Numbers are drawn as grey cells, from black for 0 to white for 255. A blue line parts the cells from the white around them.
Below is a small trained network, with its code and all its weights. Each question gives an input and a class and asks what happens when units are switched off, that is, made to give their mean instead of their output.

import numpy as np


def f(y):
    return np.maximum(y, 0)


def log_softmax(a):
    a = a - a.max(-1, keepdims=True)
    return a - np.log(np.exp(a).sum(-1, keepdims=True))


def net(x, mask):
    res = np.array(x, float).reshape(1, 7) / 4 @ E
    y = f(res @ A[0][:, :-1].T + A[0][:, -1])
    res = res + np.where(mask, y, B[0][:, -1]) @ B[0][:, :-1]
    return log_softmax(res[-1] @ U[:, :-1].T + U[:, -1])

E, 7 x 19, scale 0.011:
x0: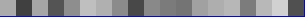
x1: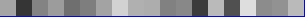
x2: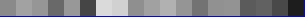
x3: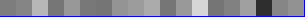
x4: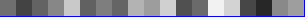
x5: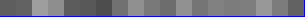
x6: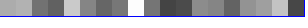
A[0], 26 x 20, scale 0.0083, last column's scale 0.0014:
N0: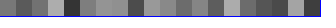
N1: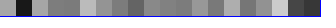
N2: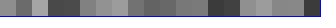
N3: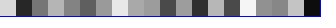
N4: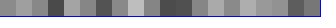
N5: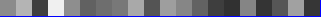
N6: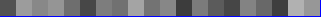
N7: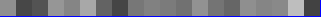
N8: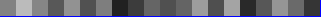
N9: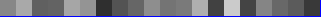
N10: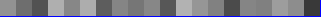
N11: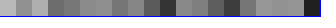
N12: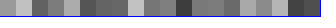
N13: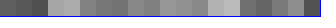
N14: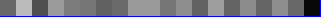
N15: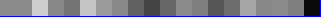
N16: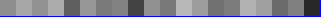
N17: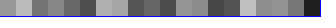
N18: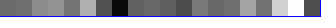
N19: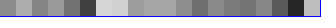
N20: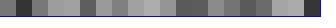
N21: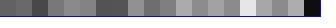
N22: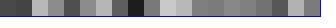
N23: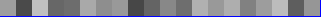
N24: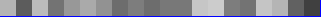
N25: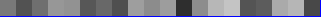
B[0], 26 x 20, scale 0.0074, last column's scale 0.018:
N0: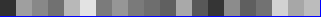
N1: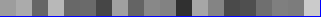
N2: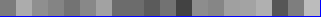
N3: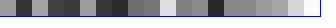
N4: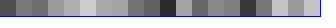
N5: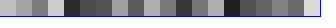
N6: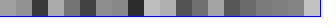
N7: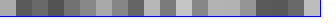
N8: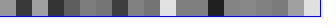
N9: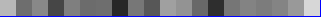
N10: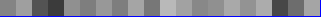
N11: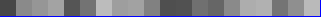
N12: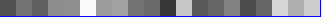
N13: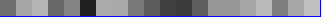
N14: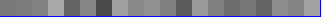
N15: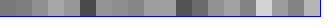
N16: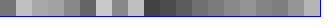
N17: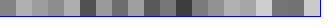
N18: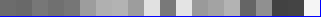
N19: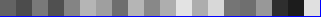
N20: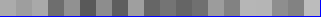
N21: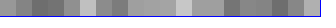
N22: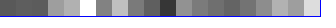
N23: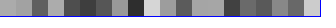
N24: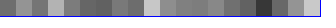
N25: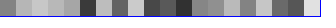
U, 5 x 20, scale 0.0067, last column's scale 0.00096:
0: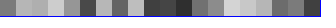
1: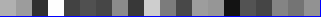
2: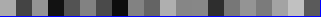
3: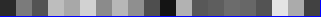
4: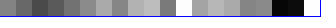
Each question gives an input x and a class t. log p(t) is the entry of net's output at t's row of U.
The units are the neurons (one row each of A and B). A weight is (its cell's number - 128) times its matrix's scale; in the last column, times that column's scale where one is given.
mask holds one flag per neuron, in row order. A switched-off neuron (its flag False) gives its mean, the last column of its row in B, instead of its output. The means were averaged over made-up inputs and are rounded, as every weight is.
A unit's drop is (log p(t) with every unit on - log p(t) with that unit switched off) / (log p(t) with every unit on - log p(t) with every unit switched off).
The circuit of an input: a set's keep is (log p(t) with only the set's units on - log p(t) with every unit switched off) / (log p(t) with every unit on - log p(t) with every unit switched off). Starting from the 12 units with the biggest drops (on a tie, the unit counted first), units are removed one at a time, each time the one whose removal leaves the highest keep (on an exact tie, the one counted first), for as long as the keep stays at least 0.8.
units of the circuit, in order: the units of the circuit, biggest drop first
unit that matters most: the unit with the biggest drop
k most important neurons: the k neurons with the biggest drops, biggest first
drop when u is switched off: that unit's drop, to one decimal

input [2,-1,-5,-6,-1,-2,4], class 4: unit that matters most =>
N18
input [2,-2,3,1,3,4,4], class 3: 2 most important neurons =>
N18, N12
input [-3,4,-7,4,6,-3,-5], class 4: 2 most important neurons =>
N18, N7
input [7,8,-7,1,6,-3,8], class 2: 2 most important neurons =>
N3, N22
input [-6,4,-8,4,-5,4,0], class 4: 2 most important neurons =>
N18, N10
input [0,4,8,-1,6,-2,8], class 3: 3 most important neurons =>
N12, N4, N18
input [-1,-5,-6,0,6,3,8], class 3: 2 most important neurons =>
N12, N4
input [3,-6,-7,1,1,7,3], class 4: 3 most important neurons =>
N18, N3, N7
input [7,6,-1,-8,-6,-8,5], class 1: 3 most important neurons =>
N23, N24, N1
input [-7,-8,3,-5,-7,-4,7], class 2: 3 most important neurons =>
N8, N9, N25
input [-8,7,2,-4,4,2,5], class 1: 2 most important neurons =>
N5, N6
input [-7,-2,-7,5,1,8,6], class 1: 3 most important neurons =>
N5, N6, N19
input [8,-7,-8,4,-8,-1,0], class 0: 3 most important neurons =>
N16, N11, N15
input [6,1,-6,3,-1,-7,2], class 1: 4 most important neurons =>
N1, N23, N19, N24
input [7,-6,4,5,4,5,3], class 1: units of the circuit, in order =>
N23
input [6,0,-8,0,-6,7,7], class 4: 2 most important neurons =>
N18, N10
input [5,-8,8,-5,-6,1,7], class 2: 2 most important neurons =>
N8, N9
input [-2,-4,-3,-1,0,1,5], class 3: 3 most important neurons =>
N3, N12, N4
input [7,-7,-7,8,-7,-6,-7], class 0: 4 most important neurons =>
N16, N3, N15, N5
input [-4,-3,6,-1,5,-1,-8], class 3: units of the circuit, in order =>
N22
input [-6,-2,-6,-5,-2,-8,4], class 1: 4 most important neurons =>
N5, N19, N6, N14
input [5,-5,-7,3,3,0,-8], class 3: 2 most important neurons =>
N22, N0
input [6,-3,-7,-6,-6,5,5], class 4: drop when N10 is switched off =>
0.2
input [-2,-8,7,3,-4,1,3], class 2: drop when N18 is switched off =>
0.1
